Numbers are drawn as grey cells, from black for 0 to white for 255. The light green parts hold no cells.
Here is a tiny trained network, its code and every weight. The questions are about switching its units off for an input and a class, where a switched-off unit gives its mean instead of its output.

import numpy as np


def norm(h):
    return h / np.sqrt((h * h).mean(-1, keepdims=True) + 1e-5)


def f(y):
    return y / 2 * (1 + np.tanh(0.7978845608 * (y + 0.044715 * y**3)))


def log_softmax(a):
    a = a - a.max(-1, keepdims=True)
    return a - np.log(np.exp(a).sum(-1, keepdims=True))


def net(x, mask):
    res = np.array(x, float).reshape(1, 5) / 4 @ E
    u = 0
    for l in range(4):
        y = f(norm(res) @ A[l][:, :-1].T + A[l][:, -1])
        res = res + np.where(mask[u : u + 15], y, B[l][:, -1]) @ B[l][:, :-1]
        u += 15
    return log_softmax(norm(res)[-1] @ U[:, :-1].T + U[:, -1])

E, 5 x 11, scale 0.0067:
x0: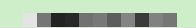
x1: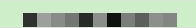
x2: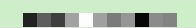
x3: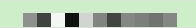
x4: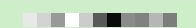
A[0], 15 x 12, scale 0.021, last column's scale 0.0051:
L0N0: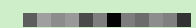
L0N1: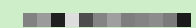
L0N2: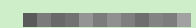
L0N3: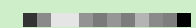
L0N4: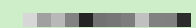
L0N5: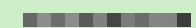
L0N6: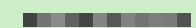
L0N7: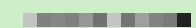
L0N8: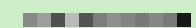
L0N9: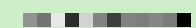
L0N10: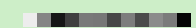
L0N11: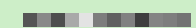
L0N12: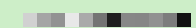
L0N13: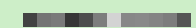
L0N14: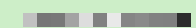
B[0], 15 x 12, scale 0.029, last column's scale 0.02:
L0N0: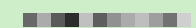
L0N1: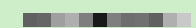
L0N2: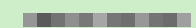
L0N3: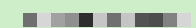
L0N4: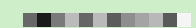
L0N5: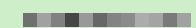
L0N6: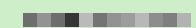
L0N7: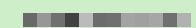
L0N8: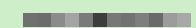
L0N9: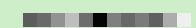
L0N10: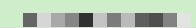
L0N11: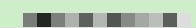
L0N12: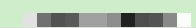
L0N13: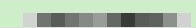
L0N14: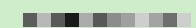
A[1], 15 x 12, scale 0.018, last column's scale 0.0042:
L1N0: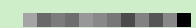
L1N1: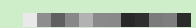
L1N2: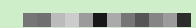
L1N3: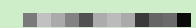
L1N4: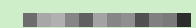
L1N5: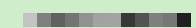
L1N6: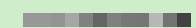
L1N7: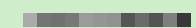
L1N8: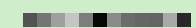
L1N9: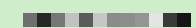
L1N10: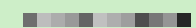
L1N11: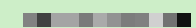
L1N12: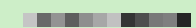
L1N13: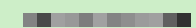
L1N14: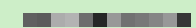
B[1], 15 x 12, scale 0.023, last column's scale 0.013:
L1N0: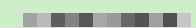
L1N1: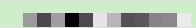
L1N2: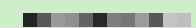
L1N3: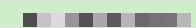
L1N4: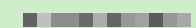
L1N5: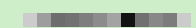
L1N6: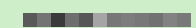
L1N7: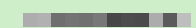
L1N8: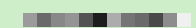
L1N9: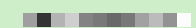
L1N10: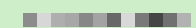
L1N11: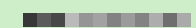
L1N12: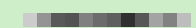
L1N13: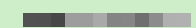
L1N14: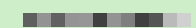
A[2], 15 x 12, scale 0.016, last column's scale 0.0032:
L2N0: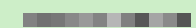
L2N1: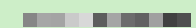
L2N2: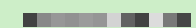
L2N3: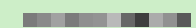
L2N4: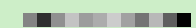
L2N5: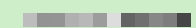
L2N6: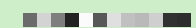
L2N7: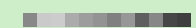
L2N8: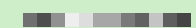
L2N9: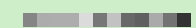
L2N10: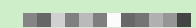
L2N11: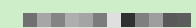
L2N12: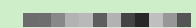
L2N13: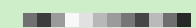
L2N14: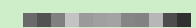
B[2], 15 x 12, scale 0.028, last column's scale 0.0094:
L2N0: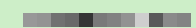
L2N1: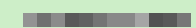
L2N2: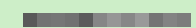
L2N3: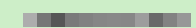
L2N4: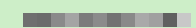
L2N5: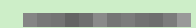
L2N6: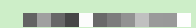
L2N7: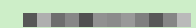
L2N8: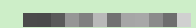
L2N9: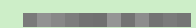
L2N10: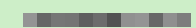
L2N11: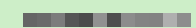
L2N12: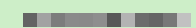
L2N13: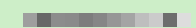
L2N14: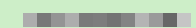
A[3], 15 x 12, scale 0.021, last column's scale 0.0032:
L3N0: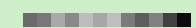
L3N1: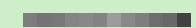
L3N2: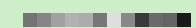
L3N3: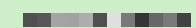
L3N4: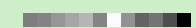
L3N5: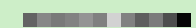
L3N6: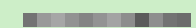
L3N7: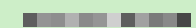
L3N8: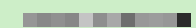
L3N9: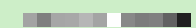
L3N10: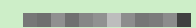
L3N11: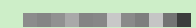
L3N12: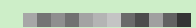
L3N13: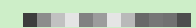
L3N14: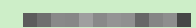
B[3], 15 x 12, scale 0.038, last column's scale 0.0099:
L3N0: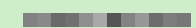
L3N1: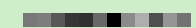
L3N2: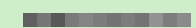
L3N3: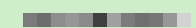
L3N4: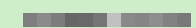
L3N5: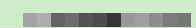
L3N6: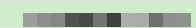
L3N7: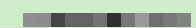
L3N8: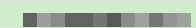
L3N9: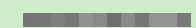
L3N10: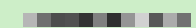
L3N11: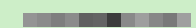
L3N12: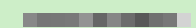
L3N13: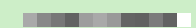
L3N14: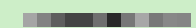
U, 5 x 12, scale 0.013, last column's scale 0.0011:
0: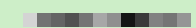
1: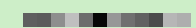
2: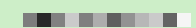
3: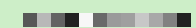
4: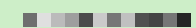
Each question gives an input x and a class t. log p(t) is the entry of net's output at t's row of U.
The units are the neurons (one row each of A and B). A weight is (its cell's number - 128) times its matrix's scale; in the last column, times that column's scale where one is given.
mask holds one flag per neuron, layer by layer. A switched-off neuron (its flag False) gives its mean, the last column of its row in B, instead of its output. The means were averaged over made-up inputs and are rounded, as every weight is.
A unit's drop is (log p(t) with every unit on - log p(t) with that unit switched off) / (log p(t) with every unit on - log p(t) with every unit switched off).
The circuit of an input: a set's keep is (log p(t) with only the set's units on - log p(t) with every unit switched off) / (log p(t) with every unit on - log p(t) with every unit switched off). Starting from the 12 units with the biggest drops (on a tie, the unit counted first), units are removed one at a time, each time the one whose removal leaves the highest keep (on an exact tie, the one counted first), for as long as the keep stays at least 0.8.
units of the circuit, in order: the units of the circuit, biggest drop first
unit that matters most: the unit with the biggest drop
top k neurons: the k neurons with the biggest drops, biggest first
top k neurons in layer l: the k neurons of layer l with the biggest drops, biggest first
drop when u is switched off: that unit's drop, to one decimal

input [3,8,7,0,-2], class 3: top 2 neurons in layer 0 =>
(L0N0 L0N6)
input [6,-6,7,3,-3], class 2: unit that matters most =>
L0N11
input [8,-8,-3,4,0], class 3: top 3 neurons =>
(L0N14 L0N7 L0N3)
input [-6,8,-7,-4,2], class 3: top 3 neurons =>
(L0N0 L0N11 L0N6)
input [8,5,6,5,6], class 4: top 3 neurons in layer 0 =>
(L0N10 L0N4 L0N13)
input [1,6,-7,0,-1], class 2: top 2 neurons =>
(L0N4 L0N14)
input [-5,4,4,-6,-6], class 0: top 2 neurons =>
(L0N13 L0N9)
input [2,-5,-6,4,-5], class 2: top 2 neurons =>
(L0N4 L0N12)
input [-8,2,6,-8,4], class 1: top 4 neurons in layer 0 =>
(L0N1 L0N8 L0N10 L0N4)
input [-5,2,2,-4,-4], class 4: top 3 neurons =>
(L0N3 L0N12 L0N9)
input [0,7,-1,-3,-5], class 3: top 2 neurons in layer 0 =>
(L0N6 L0N12)
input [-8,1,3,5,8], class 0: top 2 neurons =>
(L0N12 L0N10)
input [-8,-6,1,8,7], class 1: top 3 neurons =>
(L0N9 L0N10 L0N13)
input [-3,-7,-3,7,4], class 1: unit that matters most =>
L0N9
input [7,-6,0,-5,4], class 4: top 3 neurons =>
(L0N10 L0N0 L0N9)
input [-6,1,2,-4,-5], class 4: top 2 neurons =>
(L0N3 L0N12)
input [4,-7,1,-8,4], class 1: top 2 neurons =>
(L0N1 L0N8)
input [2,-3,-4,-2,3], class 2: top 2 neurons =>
(L0N4 L0N13)
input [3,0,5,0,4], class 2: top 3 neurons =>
(L0N11 L0N13 L1N9)
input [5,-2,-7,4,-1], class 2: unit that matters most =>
L0N4
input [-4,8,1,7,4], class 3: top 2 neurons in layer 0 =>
(L0N0 L0N6)
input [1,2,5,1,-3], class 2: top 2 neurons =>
(L0N11 L0N12)
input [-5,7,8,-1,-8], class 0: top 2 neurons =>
(L0N13 L0N4)
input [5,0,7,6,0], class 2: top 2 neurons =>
(L0N11 L0N1)
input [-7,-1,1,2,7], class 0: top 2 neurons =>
(L0N12 L0N10)
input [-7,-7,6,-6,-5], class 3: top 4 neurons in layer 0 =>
(L0N14 L0N9 L0N12 L0N4)
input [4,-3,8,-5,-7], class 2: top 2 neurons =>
(L0N11 L0N12)
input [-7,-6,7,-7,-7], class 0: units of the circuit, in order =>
(L0N13)
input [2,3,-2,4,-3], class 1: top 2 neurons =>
(L0N9 L0N12)
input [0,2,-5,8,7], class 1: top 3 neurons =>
(L0N9 L0N13 L1N2)
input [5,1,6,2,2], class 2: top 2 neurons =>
(L0N11 L0N3)
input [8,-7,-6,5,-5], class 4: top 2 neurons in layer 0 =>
(L0N10 L0N0)
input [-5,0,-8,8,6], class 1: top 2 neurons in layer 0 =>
(L0N9 L0N11)
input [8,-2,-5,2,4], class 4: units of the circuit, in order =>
(L0N10)
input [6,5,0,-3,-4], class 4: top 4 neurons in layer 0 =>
(L0N10 L0N14 L0N12 L0N7)
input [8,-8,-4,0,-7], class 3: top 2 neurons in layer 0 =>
(L0N12 L0N7)
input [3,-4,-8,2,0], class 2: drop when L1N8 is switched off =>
0.0
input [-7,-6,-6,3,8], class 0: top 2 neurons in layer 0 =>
(L0N12 L0N10)
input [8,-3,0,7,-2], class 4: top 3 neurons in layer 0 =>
(L0N10 L0N1 L0N8)
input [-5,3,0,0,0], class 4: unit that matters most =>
L0N3
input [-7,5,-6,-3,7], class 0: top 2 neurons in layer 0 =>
(L0N12 L0N10)
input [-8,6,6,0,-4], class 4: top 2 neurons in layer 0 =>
(L0N3 L0N4)
